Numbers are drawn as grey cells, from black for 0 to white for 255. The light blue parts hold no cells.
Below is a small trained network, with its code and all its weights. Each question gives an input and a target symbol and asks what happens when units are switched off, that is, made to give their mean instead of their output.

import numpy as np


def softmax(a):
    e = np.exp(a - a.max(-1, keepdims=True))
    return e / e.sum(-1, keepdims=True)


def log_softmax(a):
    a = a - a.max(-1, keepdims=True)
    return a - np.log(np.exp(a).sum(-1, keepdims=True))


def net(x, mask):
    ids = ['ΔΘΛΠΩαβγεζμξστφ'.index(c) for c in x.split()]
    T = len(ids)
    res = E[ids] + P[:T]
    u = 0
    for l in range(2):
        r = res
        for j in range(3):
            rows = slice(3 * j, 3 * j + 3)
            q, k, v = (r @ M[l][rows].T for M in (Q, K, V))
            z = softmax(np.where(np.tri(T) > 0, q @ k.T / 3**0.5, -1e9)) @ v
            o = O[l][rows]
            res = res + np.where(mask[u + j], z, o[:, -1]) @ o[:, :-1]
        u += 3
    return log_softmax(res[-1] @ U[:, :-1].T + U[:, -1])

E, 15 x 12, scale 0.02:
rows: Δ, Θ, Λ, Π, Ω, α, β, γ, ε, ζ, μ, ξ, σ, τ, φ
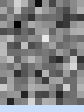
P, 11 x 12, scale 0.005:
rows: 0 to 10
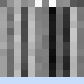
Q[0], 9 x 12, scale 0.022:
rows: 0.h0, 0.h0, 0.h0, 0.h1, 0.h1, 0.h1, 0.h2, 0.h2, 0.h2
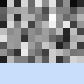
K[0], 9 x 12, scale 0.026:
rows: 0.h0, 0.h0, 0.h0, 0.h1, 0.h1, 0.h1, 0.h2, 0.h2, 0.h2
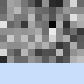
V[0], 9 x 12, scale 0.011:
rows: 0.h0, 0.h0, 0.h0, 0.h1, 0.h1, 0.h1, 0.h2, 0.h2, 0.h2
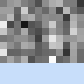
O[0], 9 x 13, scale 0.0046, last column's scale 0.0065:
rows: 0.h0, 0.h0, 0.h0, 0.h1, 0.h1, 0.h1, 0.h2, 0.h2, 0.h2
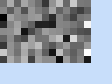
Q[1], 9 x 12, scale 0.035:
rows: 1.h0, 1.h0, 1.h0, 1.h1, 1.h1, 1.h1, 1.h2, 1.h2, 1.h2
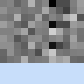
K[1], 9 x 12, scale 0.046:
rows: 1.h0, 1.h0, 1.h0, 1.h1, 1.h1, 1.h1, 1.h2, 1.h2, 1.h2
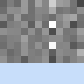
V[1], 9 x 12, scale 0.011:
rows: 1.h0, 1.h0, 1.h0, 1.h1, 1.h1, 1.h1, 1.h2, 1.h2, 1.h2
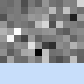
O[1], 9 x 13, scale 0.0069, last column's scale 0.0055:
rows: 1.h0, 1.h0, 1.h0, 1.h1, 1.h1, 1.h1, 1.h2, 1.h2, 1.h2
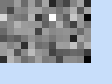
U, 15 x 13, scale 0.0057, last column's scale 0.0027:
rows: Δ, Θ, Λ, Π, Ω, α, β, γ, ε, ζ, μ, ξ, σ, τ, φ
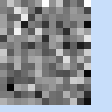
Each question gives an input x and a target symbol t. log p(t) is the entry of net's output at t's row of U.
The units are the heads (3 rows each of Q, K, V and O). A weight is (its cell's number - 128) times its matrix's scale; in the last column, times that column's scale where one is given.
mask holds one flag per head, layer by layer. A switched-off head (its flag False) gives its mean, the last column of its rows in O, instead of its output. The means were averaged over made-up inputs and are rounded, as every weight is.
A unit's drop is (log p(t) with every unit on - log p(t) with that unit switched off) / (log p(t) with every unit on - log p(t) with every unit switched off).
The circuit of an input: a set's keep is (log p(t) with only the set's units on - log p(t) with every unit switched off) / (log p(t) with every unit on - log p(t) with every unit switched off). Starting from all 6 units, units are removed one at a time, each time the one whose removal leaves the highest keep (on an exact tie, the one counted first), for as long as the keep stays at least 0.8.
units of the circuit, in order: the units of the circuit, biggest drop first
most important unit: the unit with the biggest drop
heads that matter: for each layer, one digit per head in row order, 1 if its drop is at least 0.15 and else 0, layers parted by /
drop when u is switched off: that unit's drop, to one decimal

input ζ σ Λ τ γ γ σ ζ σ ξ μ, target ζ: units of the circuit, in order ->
1.h0; 0.h0
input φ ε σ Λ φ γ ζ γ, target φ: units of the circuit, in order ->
1.h1; 1.h2; 0.h1
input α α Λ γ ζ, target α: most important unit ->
0.h0
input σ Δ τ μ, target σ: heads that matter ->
101 / 100
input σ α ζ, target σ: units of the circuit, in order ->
0.h0; 0.h2; 1.h1; 1.h0
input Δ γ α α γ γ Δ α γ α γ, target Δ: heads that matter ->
010 / 011
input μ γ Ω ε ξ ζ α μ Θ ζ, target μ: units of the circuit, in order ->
1.h2; 1.h1; 0.h2
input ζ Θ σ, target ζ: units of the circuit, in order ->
1.h0; 0.h0
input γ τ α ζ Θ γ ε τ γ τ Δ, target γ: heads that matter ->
000 / 011
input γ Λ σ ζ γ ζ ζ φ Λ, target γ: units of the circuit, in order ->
1.h2; 1.h1
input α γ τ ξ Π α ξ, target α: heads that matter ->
000 / 001
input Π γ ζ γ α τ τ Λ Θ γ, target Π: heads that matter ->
100 / 101
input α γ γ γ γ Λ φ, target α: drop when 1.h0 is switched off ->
0.1
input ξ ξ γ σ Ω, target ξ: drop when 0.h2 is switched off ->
0.1
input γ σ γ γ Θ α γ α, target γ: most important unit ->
1.h2
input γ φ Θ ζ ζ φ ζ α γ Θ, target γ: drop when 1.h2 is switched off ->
0.6
